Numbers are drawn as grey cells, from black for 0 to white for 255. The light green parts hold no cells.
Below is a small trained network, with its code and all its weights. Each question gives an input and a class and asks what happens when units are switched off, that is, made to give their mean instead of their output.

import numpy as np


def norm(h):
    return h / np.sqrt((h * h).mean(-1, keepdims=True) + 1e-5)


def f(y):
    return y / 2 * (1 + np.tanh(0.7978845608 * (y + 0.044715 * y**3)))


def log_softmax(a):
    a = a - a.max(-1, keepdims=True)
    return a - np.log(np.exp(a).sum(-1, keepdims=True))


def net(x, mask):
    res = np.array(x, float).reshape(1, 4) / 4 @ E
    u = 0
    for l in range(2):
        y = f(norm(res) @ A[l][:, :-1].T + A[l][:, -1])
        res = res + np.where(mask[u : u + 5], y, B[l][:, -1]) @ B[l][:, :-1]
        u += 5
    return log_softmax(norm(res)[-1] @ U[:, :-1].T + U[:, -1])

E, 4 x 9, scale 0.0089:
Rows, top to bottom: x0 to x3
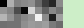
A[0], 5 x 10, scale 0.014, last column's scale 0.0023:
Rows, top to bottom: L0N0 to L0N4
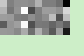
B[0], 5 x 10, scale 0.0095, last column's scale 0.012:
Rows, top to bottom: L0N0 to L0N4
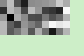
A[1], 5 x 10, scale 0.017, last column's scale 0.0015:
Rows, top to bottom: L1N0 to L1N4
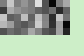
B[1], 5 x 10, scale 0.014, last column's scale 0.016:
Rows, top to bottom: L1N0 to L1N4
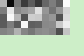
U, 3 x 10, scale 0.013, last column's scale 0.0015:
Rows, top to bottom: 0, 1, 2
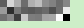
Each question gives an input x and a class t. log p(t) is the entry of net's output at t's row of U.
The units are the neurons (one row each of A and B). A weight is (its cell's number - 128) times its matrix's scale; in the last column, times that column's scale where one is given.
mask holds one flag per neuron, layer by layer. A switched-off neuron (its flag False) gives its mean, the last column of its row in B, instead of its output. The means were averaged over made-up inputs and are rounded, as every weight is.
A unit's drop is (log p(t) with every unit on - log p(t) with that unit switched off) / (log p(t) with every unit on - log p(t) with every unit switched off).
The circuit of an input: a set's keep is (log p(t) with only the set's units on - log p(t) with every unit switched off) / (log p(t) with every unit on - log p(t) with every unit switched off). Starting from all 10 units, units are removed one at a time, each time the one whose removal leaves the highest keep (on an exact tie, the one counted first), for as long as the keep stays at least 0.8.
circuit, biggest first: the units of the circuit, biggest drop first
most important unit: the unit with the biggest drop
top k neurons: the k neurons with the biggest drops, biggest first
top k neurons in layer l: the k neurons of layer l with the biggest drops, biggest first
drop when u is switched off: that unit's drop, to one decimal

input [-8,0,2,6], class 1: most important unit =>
L0N1
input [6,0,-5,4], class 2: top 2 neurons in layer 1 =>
(L1N0 L1N2)
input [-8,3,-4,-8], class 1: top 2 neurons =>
(L1N2 L1N3)
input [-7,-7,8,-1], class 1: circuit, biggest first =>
(L0N1 L1N0)
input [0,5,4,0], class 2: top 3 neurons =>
(L1N3 L0N1 L0N0)
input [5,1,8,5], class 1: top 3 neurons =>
(L1N0 L0N3 L1N1)
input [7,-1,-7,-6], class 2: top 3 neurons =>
(L0N1 L1N0 L1N2)
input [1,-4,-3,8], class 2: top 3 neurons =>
(L0N3 L1N2 L1N0)
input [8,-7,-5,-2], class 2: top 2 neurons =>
(L0N3 L1N0)
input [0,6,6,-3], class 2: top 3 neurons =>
(L1N3 L0N1 L0N0)
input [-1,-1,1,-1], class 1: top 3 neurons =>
(L0N1 L1N0 L0N4)
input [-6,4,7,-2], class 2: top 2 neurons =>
(L1N3 L0N0)
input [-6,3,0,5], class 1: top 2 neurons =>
(L0N2 L0N4)
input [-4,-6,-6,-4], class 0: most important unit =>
L0N1
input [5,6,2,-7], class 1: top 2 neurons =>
(L0N3 L1N0)
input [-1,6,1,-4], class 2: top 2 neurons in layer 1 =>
(L1N0 L1N2)
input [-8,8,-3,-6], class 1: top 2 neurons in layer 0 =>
(L0N2 L0N3)
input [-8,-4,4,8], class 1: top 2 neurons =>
(L0N1 L1N0)
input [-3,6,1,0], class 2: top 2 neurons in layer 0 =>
(L0N1 L0N0)
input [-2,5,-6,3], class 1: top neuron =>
(L0N1)
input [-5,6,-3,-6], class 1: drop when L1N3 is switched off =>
0.2
